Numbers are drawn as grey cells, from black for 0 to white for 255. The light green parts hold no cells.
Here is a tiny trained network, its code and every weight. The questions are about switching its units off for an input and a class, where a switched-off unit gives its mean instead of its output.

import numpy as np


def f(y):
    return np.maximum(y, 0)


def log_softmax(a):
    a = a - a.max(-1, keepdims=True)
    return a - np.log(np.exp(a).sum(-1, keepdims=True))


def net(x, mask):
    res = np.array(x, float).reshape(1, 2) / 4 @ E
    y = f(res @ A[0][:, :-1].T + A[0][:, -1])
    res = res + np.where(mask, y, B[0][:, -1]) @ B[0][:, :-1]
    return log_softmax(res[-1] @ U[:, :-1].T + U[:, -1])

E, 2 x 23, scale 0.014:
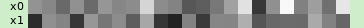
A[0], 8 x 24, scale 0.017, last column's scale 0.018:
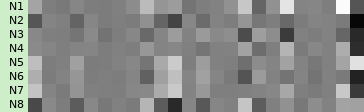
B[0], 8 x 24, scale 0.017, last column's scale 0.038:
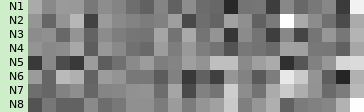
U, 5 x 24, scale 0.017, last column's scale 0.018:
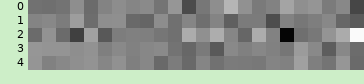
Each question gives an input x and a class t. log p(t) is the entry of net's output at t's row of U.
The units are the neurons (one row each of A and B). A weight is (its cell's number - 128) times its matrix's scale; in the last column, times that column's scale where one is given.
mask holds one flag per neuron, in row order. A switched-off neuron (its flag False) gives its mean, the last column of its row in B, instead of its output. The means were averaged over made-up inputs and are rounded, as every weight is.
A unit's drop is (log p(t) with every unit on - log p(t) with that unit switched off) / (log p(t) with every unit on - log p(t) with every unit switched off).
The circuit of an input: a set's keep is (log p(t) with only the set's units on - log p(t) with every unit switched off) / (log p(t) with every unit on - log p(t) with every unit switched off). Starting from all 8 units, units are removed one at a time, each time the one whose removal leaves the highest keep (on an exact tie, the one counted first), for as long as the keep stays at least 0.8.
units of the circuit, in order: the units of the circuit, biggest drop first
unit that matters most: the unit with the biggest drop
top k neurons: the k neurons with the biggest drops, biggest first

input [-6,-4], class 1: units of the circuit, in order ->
N3
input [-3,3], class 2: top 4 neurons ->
N6, N1, N7, N2
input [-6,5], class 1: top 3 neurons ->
N5, N7, N8
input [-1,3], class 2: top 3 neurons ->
N6, N7, N2
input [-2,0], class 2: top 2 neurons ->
N1, N6
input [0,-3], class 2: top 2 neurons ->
N5, N2
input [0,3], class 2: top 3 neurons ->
N6, N7, N2
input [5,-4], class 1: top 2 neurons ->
N1, N8
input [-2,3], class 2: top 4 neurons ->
N6, N7, N1, N2
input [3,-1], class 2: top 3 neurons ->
N6, N2, N5
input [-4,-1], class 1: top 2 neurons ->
N8, N5
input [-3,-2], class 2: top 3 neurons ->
N1, N2, N7
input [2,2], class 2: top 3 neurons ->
N6, N2, N7
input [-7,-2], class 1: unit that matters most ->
N3
